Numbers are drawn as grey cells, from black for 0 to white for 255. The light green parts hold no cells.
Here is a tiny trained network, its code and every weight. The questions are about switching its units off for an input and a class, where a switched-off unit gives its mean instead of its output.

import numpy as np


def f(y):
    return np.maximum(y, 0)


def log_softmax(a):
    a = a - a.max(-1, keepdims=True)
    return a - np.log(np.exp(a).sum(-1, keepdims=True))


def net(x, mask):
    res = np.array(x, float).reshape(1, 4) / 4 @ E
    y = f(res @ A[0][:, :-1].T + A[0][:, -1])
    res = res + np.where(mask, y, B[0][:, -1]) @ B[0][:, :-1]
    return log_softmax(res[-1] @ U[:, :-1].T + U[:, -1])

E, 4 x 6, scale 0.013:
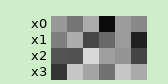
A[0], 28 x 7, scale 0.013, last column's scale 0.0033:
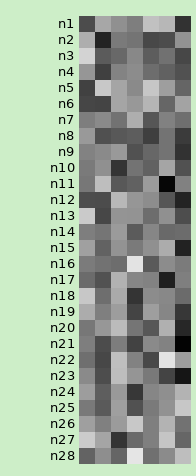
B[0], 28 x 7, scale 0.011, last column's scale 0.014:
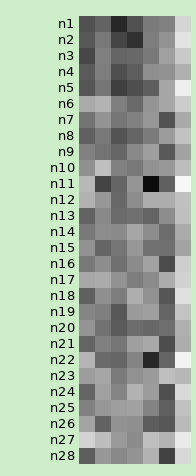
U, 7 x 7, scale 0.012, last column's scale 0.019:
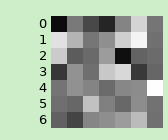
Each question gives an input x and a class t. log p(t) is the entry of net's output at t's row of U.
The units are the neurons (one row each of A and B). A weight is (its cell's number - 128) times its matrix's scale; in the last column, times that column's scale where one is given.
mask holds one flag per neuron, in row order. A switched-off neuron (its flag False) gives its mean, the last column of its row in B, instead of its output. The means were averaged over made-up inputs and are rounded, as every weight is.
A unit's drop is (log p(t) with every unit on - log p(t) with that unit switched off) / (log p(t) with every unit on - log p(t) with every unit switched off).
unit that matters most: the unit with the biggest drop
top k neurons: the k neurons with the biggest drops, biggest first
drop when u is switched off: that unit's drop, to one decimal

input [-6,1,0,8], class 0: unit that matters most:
n5
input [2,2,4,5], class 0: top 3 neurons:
[n5 n27 n1]
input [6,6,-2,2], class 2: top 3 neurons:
[n11 n28 n16]
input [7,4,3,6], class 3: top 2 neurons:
[n2 n24]
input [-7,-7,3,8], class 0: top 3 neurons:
[n5 n1 n11]
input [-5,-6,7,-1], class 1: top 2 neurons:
[n12 n11]
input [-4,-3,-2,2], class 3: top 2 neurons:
[n11 n28]
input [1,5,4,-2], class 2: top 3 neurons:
[n11 n27 n10]
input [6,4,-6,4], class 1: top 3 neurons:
[n27 n28 n16]
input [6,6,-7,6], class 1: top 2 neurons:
[n27 n2]
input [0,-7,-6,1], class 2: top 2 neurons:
[n22 n26]
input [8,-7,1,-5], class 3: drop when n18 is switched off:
0.5
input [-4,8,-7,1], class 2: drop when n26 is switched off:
-0.1
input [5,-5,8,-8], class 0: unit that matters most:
n2
